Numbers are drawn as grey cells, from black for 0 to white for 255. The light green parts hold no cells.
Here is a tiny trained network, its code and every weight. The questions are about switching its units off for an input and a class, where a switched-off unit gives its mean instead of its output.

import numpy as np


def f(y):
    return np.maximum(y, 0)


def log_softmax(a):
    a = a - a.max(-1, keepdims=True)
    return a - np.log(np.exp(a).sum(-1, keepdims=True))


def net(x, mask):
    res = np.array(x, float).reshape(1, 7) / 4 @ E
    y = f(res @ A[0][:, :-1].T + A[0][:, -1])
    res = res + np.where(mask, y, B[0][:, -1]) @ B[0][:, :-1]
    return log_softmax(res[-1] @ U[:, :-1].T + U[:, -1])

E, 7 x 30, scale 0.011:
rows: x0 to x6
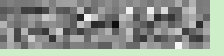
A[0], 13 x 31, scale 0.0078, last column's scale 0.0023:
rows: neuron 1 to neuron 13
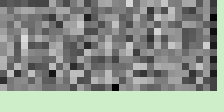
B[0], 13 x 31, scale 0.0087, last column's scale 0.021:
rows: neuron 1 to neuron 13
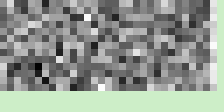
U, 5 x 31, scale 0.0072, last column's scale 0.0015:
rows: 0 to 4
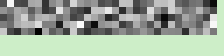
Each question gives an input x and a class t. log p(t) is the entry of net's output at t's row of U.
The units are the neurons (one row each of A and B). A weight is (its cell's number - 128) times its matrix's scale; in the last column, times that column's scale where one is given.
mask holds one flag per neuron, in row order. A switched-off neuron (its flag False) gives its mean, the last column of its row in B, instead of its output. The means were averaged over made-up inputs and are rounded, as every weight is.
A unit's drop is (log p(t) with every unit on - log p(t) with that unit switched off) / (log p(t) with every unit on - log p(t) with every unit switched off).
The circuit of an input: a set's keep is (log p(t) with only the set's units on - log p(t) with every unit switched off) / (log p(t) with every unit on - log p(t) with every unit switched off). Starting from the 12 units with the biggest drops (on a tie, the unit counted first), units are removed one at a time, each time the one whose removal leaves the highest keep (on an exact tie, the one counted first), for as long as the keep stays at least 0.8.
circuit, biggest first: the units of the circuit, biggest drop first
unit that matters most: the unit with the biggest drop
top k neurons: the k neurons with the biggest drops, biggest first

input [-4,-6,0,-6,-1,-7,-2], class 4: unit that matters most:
neuron 10
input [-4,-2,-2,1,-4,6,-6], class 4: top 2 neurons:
[neuron 11; neuron 7]
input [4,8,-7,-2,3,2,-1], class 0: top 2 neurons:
[neuron 1; neuron 8]
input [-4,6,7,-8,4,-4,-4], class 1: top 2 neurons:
[neuron 12; neuron 3]
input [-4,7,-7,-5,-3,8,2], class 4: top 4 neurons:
[neuron 11; neuron 6; neuron 2; neuron 8]
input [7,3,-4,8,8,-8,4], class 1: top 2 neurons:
[neuron 9; neuron 13]
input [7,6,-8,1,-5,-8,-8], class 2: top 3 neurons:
[neuron 3; neuron 5; neuron 11]
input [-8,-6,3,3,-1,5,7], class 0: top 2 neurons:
[neuron 10; neuron 6]
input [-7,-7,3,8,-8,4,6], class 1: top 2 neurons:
[neuron 13; neuron 7]
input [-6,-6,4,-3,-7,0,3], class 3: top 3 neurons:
[neuron 1; neuron 3; neuron 4]
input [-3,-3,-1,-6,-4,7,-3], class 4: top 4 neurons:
[neuron 11; neuron 13; neuron 9; neuron 7]
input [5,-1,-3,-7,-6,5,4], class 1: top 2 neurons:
[neuron 12; neuron 7]
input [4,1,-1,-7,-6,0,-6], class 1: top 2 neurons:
[neuron 12; neuron 7]
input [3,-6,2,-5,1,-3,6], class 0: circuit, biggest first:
[neuron 6]
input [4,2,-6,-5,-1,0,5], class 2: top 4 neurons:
[neuron 3; neuron 5; neuron 13; neuron 9]
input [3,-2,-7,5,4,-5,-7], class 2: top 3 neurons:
[neuron 3; neuron 5; neuron 12]
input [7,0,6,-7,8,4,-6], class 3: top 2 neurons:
[neuron 8; neuron 7]
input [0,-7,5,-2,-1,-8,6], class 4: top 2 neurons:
[neuron 10; neuron 1]
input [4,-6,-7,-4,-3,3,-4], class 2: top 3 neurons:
[neuron 3; neuron 1; neuron 5]
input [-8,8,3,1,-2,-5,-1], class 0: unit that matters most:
neuron 1
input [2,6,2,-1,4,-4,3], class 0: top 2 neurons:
[neuron 1; neuron 11]
